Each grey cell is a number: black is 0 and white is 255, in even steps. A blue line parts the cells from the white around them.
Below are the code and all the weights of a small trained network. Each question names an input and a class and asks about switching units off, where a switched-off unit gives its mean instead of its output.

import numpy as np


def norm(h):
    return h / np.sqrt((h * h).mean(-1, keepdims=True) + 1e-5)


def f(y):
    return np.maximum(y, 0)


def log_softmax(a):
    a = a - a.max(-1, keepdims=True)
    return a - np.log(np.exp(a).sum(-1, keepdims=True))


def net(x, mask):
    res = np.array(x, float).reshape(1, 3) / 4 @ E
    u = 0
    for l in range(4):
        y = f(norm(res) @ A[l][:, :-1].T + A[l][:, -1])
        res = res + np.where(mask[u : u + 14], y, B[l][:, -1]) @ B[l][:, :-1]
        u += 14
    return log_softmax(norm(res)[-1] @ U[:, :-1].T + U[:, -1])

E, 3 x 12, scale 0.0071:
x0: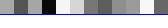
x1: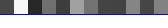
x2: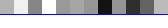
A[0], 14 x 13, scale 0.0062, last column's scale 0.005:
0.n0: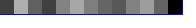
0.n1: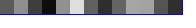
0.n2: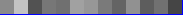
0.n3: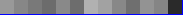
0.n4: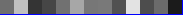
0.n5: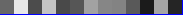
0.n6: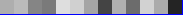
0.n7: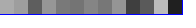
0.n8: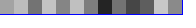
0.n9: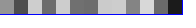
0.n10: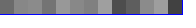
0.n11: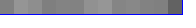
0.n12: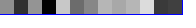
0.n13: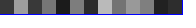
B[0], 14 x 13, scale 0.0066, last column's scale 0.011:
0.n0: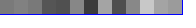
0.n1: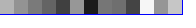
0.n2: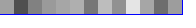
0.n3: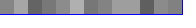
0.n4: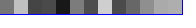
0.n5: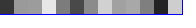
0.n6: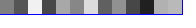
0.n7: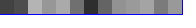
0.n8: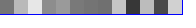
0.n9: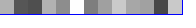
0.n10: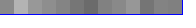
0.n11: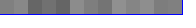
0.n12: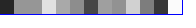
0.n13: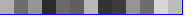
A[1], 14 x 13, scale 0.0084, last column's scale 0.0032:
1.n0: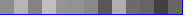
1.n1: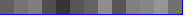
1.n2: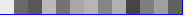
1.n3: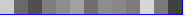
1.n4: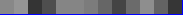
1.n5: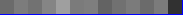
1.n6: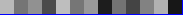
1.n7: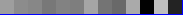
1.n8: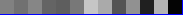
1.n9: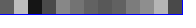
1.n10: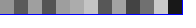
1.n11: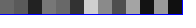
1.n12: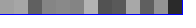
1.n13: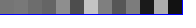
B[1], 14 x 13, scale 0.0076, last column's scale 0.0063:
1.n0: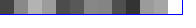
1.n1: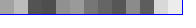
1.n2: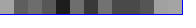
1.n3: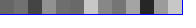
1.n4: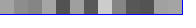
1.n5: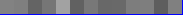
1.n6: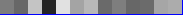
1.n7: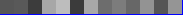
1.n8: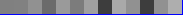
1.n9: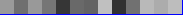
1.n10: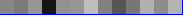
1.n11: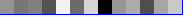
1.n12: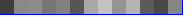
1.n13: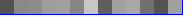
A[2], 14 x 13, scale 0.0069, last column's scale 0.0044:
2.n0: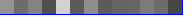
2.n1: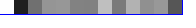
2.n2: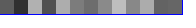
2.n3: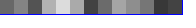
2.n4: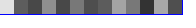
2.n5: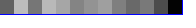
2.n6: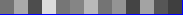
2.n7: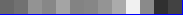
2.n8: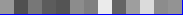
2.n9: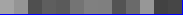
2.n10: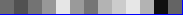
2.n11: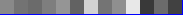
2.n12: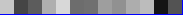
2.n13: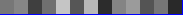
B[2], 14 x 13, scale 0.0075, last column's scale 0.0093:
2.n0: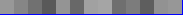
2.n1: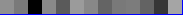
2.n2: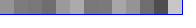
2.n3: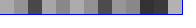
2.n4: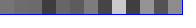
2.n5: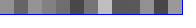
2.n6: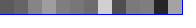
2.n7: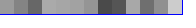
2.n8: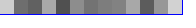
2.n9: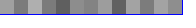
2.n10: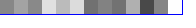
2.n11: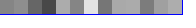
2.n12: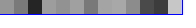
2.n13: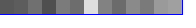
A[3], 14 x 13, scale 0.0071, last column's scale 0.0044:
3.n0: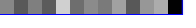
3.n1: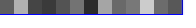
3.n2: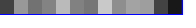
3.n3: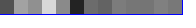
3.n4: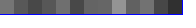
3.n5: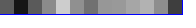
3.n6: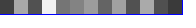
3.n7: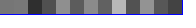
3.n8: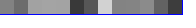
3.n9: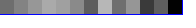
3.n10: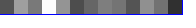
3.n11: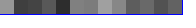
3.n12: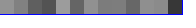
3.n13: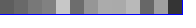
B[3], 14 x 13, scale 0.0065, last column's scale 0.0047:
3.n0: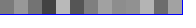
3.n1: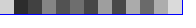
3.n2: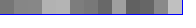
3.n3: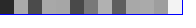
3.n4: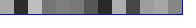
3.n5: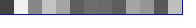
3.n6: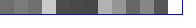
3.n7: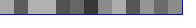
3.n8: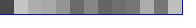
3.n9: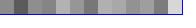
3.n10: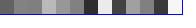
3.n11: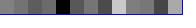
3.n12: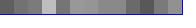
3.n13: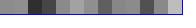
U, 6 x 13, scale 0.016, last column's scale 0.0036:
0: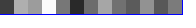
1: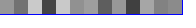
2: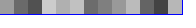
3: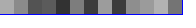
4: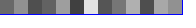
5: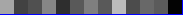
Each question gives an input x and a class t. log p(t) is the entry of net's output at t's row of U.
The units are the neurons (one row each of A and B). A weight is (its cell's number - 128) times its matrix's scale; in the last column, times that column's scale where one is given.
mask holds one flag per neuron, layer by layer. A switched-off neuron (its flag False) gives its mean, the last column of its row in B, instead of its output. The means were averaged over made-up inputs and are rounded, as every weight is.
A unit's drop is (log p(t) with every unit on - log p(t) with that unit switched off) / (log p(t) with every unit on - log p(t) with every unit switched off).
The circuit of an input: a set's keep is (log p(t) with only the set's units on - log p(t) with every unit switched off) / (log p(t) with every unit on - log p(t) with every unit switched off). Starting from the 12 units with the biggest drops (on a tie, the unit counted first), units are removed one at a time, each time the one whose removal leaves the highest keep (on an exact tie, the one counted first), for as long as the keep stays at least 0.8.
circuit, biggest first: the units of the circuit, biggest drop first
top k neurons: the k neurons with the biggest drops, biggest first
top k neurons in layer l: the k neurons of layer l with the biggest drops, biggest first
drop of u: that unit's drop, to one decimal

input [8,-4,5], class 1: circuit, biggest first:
(0.n6)
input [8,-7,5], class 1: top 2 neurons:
(0.n6; 0.n5)
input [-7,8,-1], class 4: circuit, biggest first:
(0.n13; 1.n11)
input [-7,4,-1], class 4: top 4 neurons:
(0.n13; 0.n12; 1.n11; 0.n1)
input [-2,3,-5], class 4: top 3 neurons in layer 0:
(0.n13; 0.n8; 0.n1)
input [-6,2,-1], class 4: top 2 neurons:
(0.n13; 0.n12)
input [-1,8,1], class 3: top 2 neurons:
(0.n4; 0.n12)
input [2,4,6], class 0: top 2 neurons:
(0.n5; 0.n13)
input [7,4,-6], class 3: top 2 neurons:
(0.n1; 0.n5)
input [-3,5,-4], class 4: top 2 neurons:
(0.n13; 1.n11)
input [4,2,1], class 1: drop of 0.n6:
1.1
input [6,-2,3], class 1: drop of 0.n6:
1.5
